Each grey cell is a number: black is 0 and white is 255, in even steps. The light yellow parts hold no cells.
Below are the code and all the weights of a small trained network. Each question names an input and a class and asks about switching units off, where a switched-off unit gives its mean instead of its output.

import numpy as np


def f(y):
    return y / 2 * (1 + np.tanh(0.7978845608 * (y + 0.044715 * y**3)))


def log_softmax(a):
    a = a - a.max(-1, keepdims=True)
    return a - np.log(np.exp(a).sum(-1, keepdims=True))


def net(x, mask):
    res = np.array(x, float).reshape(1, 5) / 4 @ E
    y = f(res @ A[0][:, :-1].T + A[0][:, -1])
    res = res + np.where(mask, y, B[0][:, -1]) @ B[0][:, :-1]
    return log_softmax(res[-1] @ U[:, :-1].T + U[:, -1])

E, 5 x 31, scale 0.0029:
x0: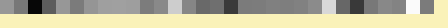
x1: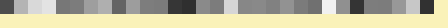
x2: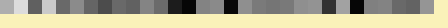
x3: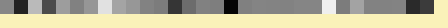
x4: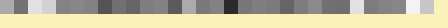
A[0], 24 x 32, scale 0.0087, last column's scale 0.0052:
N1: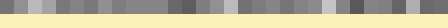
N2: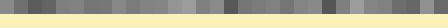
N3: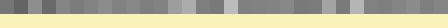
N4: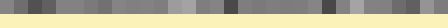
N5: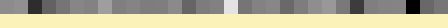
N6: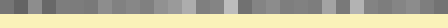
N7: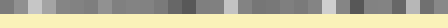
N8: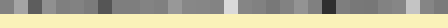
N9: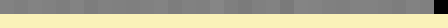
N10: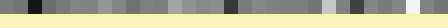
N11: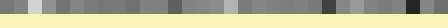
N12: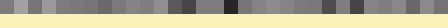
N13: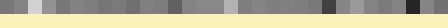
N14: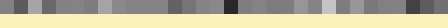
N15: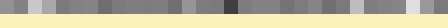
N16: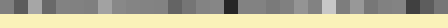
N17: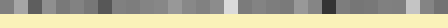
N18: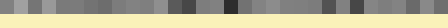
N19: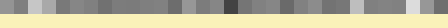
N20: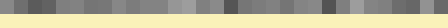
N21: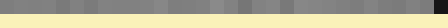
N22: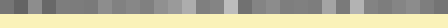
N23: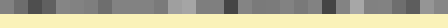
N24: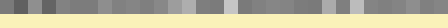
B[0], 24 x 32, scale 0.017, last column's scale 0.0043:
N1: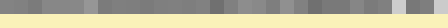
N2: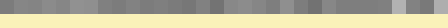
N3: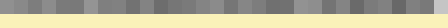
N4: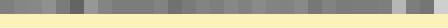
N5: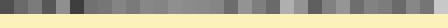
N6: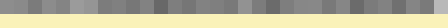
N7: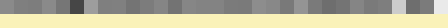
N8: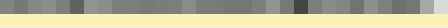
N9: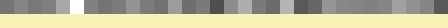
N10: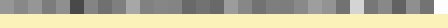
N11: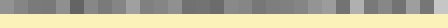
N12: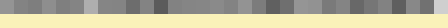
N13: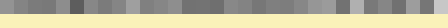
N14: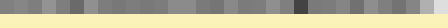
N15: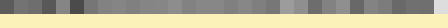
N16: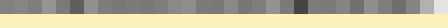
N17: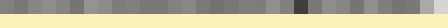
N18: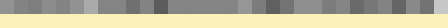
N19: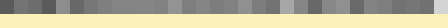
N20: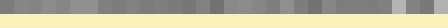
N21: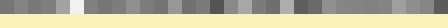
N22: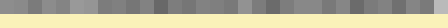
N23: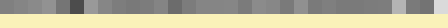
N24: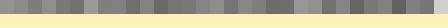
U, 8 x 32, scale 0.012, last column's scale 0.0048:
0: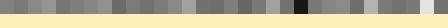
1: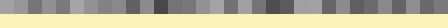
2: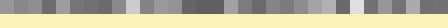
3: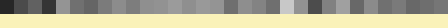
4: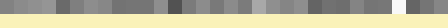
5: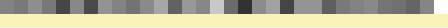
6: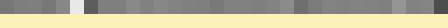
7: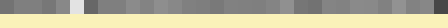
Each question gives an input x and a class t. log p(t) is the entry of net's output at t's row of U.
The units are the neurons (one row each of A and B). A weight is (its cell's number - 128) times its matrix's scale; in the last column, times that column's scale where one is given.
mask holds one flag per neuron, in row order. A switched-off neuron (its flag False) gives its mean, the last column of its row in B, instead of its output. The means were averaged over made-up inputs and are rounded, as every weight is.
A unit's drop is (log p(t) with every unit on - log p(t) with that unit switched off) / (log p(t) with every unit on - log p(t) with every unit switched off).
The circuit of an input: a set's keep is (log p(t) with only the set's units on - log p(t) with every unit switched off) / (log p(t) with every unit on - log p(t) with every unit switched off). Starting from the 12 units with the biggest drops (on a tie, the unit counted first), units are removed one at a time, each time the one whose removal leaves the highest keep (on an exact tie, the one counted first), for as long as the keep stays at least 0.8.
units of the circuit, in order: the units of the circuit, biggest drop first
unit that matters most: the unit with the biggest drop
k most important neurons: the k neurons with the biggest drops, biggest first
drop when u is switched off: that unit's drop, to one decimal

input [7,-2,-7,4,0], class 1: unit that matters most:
N24
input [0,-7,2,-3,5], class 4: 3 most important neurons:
[N23 N4 N5]
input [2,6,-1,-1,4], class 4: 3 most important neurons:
[N7 N5 N1]
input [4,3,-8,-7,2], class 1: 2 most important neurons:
[N24 N3]
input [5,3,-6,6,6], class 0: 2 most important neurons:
[N16 N14]
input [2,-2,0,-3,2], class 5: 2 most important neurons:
[N14 N16]
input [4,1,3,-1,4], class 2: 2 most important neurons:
[N10 N5]
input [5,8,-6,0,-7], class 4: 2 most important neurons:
[N7 N1]
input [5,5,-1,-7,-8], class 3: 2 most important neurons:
[N5 N16]
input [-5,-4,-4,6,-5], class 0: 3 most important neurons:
[N16 N14 N10]
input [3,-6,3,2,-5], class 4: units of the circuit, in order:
[N23 N4]
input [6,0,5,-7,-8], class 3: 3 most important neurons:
[N5 N16 N14]
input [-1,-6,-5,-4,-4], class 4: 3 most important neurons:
[N23 N4 N12]
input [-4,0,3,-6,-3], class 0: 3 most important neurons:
[N8 N17 N10]
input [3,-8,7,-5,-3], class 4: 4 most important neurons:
[N23 N4 N20 N2]
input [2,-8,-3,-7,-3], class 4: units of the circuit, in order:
[N23]
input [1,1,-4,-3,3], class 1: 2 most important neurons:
[N16 N14]
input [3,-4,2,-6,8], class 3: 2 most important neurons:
[N15 N19]
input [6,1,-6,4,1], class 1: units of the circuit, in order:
[N24 N3]
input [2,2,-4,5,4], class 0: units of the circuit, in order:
[N16]
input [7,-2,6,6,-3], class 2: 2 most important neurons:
[N10 N8]
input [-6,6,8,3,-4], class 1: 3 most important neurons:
[N12 N18 N10]
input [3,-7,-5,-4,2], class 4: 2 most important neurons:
[N23 N4]
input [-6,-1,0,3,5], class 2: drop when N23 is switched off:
0.0
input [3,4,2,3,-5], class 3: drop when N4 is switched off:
0.1
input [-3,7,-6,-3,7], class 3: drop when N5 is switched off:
-0.1
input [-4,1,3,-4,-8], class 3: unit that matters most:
N5
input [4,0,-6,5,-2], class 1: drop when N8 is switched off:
0.2
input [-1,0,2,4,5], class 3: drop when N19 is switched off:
0.4
